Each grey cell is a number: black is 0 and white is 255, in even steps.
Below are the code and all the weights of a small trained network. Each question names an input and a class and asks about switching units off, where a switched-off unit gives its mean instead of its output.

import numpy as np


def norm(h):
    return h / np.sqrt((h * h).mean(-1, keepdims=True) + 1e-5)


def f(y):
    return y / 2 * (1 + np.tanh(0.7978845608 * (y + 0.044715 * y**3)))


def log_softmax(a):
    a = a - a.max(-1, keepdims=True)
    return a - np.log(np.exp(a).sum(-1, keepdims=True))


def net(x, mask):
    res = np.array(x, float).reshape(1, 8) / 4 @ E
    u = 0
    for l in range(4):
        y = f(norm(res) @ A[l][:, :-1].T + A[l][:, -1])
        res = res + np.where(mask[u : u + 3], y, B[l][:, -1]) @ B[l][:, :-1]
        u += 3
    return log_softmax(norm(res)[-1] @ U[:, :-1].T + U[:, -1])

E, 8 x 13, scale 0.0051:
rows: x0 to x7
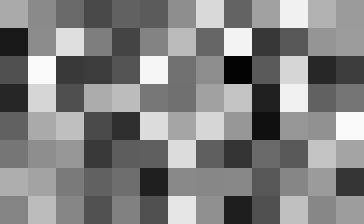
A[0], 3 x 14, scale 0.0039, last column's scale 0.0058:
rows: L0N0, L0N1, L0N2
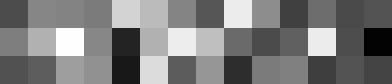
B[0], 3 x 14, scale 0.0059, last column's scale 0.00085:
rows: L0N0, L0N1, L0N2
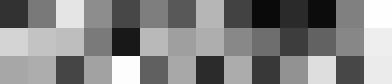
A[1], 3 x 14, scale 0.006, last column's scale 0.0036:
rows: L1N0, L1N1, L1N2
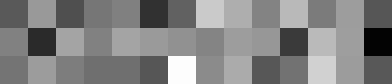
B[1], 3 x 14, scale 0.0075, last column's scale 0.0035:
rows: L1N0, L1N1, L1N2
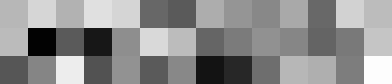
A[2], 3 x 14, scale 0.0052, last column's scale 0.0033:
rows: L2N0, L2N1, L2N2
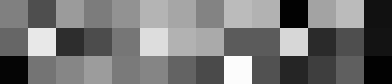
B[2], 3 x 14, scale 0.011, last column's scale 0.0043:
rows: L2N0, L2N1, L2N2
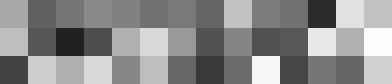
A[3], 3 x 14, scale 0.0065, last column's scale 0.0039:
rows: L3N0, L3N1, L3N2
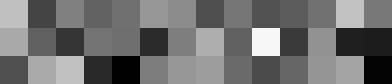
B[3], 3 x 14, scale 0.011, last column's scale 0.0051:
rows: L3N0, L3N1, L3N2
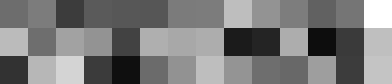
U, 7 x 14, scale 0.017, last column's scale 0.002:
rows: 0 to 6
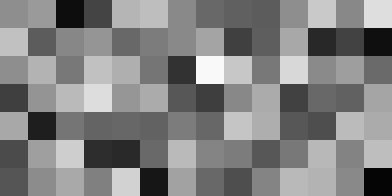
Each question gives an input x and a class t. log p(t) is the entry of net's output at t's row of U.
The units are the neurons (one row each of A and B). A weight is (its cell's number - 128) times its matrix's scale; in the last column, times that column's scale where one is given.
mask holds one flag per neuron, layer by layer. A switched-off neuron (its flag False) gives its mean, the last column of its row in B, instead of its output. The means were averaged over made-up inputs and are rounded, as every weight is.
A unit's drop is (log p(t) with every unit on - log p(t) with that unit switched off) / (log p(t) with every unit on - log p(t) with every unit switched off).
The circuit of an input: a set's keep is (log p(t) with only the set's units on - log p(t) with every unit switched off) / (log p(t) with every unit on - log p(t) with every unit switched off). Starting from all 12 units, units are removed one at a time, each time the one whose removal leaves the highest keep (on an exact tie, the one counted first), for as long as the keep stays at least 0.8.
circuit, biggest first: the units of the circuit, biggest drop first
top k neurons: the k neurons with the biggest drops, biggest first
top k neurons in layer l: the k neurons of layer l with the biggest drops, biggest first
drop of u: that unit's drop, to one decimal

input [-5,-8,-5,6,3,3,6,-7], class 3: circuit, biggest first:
[L2N2, L0N0]
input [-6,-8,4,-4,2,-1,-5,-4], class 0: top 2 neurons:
[L2N2, L0N2]
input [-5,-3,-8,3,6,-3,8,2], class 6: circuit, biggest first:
[L1N2, L3N2]
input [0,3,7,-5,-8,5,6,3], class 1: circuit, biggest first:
[L3N1]
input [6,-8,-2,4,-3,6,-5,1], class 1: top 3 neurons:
[L3N1, L2N1, L1N2]
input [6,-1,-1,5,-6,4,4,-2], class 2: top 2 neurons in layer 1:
[L1N0, L1N2]
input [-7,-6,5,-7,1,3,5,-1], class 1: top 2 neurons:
[L3N1, L2N1]
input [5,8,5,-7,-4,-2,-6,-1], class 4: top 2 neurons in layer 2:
[L2N2, L2N1]
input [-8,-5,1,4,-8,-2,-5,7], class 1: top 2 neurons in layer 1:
[L1N2, L1N0]
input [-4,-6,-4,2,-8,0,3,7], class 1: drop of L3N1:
0.5
